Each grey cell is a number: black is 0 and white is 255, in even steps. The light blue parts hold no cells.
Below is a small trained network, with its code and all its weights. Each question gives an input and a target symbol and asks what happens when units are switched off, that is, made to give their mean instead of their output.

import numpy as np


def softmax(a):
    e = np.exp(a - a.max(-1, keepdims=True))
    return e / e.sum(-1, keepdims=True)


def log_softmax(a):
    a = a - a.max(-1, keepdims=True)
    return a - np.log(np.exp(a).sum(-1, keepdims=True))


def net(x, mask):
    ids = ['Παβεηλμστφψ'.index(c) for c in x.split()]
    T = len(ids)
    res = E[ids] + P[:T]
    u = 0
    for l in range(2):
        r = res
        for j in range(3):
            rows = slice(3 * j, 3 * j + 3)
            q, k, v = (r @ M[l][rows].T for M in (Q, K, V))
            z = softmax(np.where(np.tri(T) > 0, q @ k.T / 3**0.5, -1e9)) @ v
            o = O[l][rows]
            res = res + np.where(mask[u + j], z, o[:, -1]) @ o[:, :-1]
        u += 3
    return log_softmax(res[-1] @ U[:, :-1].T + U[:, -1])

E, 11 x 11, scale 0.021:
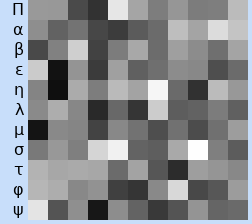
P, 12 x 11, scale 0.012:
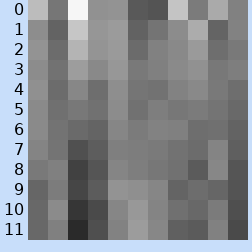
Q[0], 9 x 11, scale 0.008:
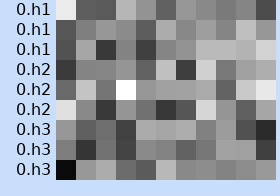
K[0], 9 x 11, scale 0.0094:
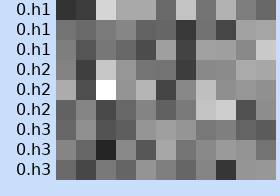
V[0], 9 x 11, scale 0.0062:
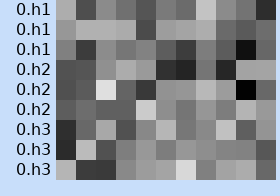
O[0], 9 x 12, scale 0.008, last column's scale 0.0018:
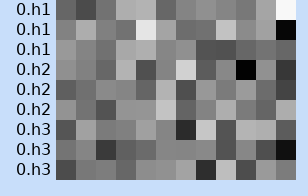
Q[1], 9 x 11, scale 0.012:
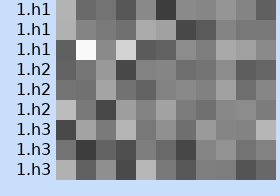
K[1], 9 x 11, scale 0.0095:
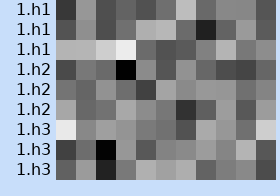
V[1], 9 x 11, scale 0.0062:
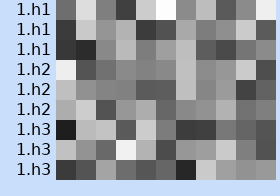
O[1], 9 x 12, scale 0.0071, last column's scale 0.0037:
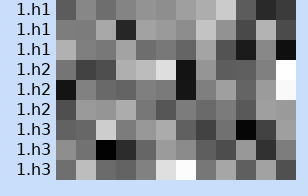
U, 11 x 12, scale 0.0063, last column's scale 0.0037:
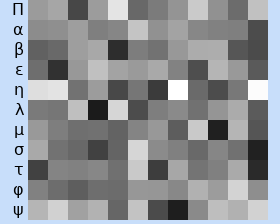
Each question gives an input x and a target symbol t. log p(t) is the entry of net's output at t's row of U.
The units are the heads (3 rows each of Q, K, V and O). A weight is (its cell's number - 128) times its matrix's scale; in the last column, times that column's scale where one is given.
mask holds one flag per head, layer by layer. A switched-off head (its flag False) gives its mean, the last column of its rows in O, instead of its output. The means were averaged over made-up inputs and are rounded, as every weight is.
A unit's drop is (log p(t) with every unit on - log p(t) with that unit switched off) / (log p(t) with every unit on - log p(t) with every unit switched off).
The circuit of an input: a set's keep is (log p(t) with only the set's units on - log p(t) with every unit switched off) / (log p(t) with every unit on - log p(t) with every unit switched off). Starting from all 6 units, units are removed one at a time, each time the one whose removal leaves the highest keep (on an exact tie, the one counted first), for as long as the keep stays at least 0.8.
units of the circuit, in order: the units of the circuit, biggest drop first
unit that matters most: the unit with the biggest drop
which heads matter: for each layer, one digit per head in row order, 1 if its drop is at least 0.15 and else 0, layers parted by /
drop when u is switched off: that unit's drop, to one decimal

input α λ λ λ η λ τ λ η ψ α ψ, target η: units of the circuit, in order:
1.h1
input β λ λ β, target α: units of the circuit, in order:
1.h3, 1.h1, 0.h3
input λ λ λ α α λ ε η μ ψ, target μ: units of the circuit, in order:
0.h2, 1.h3
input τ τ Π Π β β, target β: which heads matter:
000 / 110
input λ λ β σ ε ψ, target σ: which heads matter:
000 / 001
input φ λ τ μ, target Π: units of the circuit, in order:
0.h1, 1.h1
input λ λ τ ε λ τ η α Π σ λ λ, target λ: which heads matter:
010 / 101
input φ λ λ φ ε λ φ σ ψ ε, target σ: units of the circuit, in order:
1.h3, 0.h3
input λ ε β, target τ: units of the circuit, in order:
0.h3, 1.h2
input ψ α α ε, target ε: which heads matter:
100 / 100
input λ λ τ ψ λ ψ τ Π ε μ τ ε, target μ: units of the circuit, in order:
1.h3, 0.h2
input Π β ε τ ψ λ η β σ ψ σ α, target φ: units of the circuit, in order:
1.h3, 0.h1
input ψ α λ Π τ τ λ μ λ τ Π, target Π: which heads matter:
000 / 100
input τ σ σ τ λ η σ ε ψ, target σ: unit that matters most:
0.h3
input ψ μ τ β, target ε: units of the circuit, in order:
0.h1, 1.h1
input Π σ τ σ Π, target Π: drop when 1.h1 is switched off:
0.9
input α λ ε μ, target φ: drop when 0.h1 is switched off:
0.2
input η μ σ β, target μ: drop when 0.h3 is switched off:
0.2
